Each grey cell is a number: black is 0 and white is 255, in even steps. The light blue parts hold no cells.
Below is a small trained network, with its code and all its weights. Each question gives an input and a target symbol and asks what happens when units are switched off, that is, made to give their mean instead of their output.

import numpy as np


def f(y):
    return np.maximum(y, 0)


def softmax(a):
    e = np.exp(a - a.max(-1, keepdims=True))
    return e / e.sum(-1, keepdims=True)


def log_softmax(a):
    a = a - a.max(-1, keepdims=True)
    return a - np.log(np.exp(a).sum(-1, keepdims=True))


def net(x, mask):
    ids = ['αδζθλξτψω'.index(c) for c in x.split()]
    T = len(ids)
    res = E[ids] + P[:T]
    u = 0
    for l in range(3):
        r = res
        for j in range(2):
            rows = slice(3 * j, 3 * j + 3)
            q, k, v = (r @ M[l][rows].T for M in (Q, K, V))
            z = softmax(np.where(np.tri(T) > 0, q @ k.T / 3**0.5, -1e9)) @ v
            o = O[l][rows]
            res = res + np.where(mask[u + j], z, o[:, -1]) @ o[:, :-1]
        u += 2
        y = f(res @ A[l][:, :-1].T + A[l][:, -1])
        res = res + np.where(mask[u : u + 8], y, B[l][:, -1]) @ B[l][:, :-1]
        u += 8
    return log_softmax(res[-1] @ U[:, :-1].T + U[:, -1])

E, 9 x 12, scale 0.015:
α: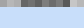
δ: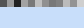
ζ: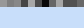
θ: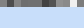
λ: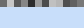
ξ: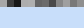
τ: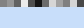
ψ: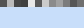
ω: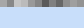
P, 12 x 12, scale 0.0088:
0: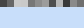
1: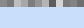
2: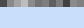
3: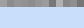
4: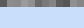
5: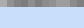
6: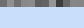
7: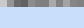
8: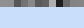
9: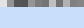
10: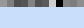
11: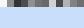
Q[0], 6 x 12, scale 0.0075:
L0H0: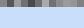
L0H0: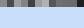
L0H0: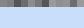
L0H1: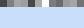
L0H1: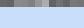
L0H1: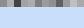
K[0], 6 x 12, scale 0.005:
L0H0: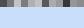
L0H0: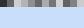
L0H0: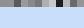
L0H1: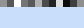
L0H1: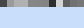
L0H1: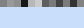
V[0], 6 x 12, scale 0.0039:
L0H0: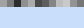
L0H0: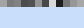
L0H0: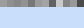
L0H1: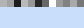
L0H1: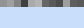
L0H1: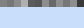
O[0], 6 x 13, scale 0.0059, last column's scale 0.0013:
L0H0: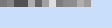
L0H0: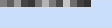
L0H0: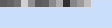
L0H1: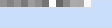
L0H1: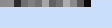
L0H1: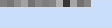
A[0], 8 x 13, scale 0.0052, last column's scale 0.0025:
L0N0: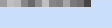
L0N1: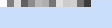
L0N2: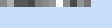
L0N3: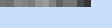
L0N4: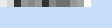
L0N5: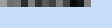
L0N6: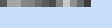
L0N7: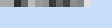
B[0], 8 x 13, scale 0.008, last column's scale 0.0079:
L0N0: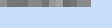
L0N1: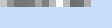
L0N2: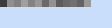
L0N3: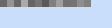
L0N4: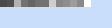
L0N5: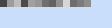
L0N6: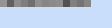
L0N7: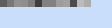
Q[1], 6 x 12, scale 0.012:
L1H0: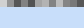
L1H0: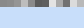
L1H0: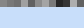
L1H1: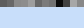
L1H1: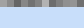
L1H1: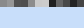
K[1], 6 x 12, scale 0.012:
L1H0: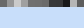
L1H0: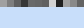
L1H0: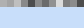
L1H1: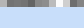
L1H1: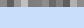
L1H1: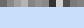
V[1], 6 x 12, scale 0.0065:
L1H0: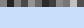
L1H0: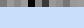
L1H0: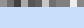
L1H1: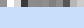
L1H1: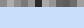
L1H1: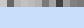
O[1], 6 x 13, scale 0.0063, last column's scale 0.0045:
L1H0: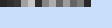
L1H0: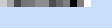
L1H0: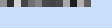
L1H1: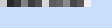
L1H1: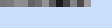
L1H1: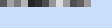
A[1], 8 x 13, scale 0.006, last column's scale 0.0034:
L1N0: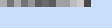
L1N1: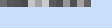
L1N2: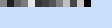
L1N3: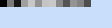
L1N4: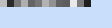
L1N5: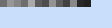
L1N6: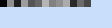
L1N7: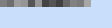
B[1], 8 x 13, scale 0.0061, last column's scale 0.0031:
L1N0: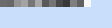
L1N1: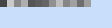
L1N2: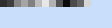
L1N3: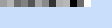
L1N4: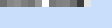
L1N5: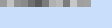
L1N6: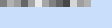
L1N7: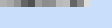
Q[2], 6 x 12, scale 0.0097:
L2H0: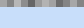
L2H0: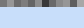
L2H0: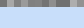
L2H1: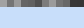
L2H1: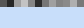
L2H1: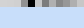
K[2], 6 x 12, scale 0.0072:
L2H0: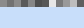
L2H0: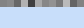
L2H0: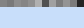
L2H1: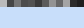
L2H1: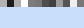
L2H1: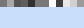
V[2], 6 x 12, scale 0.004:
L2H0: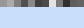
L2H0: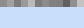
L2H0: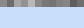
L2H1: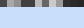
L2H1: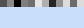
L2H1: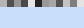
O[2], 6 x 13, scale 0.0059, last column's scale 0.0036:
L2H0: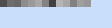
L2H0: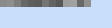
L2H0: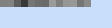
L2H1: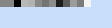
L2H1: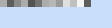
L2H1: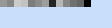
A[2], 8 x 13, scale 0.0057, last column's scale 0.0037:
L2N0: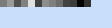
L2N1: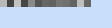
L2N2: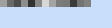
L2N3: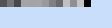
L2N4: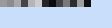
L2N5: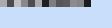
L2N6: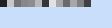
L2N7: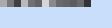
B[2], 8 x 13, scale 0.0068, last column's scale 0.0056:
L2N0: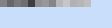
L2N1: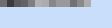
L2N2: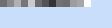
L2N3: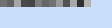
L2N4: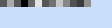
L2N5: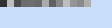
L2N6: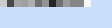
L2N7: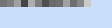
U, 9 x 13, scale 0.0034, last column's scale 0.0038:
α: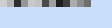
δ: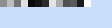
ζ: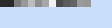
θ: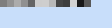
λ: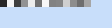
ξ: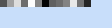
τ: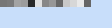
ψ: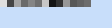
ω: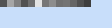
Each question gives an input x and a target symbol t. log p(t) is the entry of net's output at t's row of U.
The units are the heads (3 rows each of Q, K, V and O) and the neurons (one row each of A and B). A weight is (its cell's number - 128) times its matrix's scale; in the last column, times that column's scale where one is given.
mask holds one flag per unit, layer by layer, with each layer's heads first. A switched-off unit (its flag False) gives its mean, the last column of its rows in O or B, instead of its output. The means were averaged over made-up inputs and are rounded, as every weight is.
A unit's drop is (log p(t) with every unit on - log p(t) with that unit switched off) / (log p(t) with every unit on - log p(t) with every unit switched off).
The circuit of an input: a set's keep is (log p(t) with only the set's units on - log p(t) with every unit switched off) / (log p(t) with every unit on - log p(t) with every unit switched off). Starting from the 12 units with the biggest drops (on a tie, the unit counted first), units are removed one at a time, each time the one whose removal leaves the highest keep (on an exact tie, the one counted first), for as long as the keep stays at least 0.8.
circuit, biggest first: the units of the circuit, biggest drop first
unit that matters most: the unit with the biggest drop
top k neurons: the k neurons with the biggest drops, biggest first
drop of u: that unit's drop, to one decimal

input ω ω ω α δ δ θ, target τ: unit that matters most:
L2H1
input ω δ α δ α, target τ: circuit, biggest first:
L2H1; L1H0
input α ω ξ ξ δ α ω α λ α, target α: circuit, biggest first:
L2H1; L1H0
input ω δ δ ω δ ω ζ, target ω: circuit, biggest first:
L2N4; L1H0; L0N5
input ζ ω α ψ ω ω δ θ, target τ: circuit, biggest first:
L0N1; L2H1; L1H0; L1H1
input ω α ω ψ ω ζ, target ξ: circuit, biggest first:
L1H0; L0N5
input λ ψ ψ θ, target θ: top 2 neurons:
L0N1; L1N4
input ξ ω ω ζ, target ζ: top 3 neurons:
L1N2; L1N3; L0N5
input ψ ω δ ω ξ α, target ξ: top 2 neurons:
L0N1; L2N6
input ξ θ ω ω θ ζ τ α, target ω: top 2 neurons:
L2N4; L0N1
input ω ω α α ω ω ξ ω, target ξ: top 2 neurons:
L0N1; L2N6
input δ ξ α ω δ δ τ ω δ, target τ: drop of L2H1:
0.6
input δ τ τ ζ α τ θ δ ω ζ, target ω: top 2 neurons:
L0N5; L2N4
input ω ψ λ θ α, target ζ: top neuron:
L0N1
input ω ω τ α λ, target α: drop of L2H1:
0.3
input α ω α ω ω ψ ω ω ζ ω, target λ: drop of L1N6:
0.0
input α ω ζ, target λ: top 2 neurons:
L0N5; L1N3
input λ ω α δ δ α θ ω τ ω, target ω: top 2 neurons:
L2N4; L0N1
